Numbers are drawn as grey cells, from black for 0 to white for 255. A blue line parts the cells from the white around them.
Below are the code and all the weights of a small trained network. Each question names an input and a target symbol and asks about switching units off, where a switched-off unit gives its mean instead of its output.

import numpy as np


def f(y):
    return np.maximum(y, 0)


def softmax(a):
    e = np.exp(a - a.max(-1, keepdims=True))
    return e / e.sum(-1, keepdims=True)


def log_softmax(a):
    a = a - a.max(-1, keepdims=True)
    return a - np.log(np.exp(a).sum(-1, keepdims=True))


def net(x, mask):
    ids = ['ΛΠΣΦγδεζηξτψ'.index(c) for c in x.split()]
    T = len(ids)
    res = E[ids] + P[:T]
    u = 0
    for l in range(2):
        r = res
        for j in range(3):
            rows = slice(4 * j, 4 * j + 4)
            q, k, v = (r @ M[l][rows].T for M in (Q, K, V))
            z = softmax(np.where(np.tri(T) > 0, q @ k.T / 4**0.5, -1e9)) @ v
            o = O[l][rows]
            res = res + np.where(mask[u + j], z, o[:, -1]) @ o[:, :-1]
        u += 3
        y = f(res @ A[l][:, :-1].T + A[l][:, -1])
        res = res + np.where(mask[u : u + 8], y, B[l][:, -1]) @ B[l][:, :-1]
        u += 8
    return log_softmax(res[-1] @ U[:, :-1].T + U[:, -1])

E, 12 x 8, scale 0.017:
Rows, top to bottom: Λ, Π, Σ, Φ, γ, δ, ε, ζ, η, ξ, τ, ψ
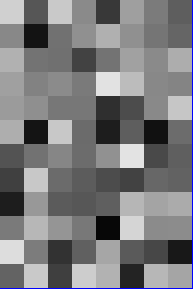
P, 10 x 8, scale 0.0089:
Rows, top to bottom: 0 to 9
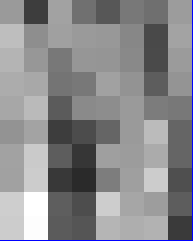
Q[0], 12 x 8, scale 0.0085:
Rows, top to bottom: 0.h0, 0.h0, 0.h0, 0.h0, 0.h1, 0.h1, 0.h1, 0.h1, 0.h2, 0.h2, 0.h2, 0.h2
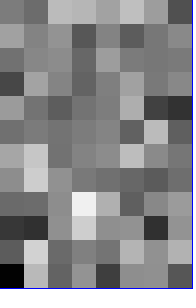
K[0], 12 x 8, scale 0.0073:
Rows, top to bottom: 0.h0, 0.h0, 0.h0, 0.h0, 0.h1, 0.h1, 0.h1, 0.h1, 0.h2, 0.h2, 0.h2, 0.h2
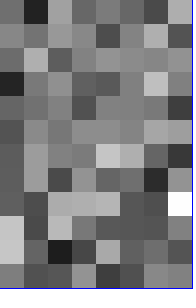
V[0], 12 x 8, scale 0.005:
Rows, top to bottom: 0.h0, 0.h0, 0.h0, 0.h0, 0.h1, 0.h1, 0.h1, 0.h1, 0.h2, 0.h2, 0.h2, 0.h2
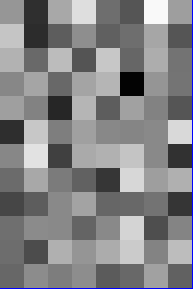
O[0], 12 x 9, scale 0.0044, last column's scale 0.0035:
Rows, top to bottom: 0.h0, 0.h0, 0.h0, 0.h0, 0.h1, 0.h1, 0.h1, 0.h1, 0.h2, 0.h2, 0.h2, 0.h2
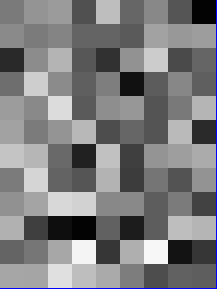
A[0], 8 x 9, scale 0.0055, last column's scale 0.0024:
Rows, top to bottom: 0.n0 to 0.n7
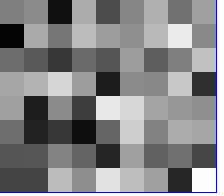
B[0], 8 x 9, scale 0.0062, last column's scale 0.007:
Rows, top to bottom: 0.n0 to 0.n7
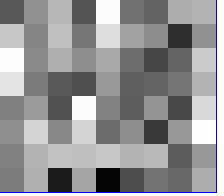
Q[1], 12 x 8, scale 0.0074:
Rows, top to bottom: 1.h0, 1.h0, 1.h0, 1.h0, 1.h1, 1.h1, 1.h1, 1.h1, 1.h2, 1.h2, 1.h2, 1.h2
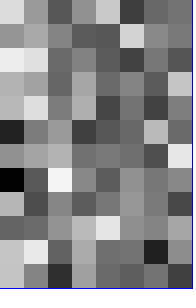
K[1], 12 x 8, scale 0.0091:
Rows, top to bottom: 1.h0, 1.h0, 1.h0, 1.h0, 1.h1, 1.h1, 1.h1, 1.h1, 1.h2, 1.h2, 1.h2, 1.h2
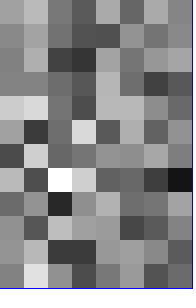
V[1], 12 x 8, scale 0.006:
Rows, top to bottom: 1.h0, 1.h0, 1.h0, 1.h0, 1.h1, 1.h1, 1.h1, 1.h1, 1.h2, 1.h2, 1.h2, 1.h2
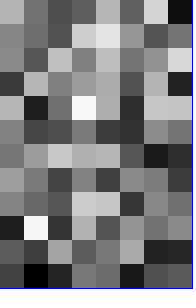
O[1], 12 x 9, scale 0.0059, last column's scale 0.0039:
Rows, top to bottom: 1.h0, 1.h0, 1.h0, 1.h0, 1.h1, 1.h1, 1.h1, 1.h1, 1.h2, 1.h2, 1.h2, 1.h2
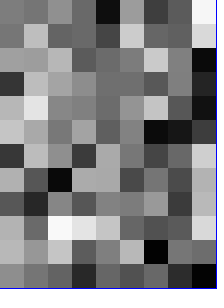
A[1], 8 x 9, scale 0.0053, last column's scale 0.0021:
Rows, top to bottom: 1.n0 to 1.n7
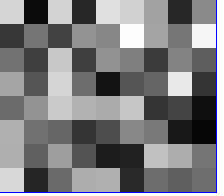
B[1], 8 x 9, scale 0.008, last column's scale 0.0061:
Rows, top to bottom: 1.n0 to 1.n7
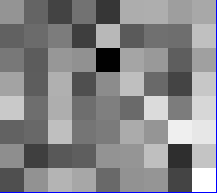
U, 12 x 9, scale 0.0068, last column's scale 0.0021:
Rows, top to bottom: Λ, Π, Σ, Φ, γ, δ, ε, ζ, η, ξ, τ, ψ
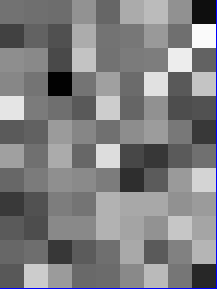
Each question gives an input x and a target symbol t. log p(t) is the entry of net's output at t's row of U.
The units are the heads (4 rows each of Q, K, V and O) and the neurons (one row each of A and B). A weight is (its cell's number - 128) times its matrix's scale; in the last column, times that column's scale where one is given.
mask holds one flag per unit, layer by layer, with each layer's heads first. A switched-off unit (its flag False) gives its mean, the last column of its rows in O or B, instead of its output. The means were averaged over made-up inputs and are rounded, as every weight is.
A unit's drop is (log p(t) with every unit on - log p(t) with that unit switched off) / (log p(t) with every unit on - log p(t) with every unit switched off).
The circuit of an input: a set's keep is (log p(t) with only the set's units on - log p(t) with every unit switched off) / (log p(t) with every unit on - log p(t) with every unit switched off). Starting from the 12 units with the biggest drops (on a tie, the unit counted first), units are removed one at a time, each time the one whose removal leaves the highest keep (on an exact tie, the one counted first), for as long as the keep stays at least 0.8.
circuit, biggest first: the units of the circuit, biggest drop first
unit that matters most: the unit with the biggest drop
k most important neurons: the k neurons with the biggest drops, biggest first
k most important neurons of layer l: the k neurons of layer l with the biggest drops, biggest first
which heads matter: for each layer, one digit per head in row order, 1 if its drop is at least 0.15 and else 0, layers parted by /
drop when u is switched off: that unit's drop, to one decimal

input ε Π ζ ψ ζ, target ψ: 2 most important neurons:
(0.n1; 0.n0)
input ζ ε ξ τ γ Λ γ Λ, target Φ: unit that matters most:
1.h0
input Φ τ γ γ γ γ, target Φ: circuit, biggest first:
(1.h2; 1.n6)
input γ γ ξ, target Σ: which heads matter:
000 / 101
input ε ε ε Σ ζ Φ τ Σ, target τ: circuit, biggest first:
(1.h0; 0.n5)
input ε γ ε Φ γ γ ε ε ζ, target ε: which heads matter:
000 / 001
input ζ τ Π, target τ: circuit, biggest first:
(1.h2; 1.h0)
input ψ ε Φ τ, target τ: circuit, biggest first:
(1.h2; 1.h0; 1.n5)
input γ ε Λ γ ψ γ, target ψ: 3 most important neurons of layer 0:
(0.n1; 0.n0; 0.n7)
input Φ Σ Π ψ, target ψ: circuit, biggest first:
(1.h1; 1.h0)
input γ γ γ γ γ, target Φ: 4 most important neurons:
(0.n5; 1.n6; 0.n3; 1.n5)
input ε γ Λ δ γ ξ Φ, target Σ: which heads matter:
000 / 001
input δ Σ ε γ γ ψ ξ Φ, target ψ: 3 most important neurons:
(0.n4; 0.n0; 0.n5)
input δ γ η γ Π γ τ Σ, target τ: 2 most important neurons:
(0.n5; 1.n4)
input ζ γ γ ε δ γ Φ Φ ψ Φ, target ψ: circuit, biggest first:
(1.h0; 1.h1)
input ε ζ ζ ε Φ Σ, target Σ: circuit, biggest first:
(0.n5; 1.n6; 1.h2)
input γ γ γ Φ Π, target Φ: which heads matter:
000 / 011
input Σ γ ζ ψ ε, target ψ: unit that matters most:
1.h1
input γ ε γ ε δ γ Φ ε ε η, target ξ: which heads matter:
000 / 011
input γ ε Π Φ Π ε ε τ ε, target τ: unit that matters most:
1.h0
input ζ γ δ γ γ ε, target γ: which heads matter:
000 / 001
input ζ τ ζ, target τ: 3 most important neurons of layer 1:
(1.n2; 1.n4; 1.n7)
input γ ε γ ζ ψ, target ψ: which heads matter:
000 / 110
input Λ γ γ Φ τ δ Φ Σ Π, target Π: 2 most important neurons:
(0.n4; 0.n7)
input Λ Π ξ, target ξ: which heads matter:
000 / 011
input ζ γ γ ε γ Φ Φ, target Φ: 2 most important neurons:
(0.n4; 1.n5)
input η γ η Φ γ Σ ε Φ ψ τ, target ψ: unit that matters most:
1.h0
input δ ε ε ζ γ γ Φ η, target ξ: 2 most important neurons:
(0.n5; 0.n0)
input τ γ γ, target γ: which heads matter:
100 / 010
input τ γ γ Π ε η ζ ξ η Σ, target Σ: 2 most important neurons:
(0.n4; 0.n5)
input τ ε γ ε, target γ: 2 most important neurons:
(1.n4; 0.n4)
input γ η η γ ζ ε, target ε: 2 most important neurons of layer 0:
(0.n5; 0.n2)
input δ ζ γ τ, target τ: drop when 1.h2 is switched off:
0.4
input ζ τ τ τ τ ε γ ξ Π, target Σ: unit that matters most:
1.h2
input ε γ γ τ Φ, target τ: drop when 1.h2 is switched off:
0.5
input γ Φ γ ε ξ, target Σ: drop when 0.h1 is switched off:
0.2
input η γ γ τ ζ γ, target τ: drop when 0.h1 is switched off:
0.2
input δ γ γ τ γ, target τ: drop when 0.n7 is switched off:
0.0
